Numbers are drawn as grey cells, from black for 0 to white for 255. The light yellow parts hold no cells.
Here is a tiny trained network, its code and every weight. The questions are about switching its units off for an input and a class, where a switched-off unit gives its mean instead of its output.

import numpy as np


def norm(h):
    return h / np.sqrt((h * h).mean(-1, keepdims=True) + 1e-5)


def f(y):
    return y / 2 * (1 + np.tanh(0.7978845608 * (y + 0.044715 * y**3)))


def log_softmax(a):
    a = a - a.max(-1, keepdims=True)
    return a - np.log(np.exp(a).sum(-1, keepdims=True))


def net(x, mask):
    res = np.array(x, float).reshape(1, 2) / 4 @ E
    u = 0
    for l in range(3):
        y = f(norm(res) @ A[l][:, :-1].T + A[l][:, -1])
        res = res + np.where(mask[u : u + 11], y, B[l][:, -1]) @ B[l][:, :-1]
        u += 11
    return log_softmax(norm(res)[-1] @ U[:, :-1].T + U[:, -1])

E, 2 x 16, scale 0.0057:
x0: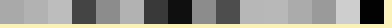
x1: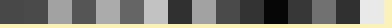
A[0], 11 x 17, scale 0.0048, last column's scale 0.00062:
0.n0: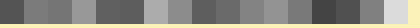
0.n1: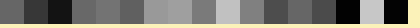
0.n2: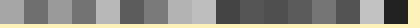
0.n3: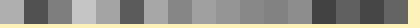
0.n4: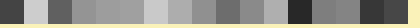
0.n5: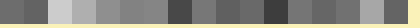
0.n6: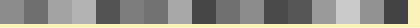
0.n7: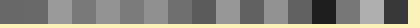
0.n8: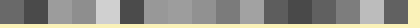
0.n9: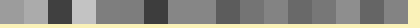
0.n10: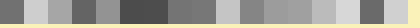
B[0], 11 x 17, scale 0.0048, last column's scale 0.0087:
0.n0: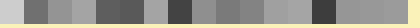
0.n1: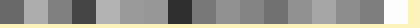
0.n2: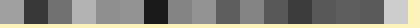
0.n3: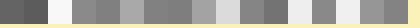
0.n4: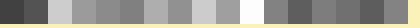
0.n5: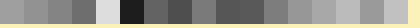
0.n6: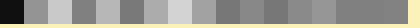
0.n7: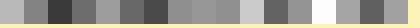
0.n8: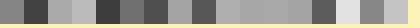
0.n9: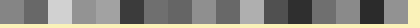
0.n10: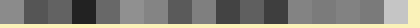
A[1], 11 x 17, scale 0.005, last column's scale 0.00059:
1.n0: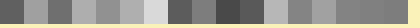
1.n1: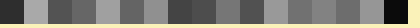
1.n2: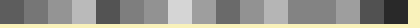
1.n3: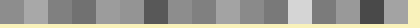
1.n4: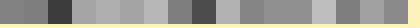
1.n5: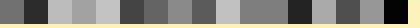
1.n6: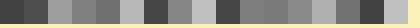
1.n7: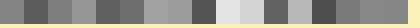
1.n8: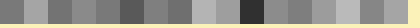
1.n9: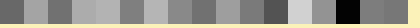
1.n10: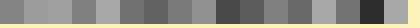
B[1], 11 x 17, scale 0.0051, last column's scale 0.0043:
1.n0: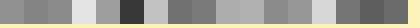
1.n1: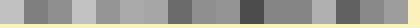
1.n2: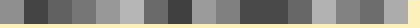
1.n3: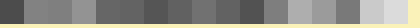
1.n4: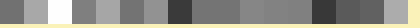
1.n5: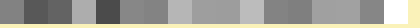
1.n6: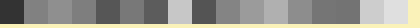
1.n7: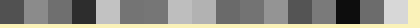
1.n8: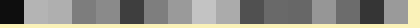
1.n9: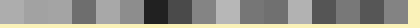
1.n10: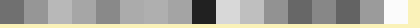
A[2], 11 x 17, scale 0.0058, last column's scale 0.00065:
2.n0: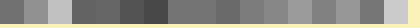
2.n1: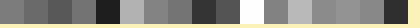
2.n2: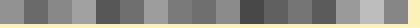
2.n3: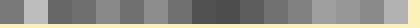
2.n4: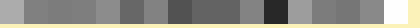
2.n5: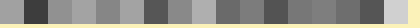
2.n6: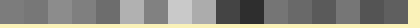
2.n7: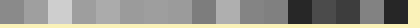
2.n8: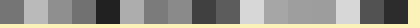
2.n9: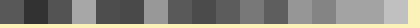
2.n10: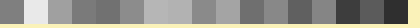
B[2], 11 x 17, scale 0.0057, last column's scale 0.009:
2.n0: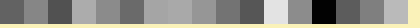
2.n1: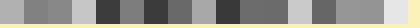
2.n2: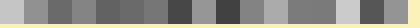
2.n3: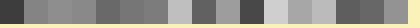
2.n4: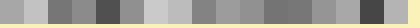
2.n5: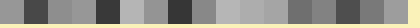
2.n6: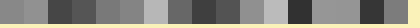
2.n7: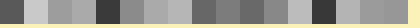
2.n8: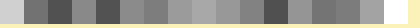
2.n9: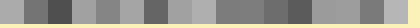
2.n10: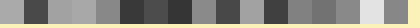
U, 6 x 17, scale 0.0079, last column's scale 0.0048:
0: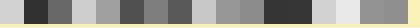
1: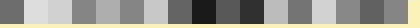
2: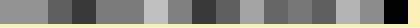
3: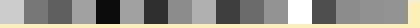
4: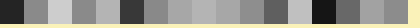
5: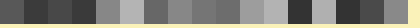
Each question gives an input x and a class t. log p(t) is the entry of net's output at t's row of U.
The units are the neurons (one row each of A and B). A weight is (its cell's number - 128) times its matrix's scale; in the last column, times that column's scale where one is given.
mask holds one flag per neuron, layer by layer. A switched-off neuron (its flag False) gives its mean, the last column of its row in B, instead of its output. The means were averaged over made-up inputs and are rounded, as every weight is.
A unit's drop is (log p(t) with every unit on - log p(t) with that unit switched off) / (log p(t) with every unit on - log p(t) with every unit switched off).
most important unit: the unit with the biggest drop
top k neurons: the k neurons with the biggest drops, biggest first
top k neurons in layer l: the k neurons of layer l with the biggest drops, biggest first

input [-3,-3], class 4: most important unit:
0.n2
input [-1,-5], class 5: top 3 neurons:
0.n1, 0.n5, 1.n2
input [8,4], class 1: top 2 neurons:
0.n8, 1.n5
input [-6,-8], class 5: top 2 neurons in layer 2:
2.n6, 2.n1
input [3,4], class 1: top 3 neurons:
0.n5, 2.n8, 1.n10
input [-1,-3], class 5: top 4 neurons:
0.n1, 0.n5, 1.n2, 0.n2
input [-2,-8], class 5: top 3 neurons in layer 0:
0.n1, 0.n7, 0.n5
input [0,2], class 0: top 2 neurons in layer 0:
0.n5, 0.n2
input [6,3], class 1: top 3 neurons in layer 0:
0.n8, 0.n2, 0.n7
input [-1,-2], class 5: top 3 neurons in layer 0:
0.n1, 0.n5, 0.n2
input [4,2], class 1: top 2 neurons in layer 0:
0.n8, 0.n2
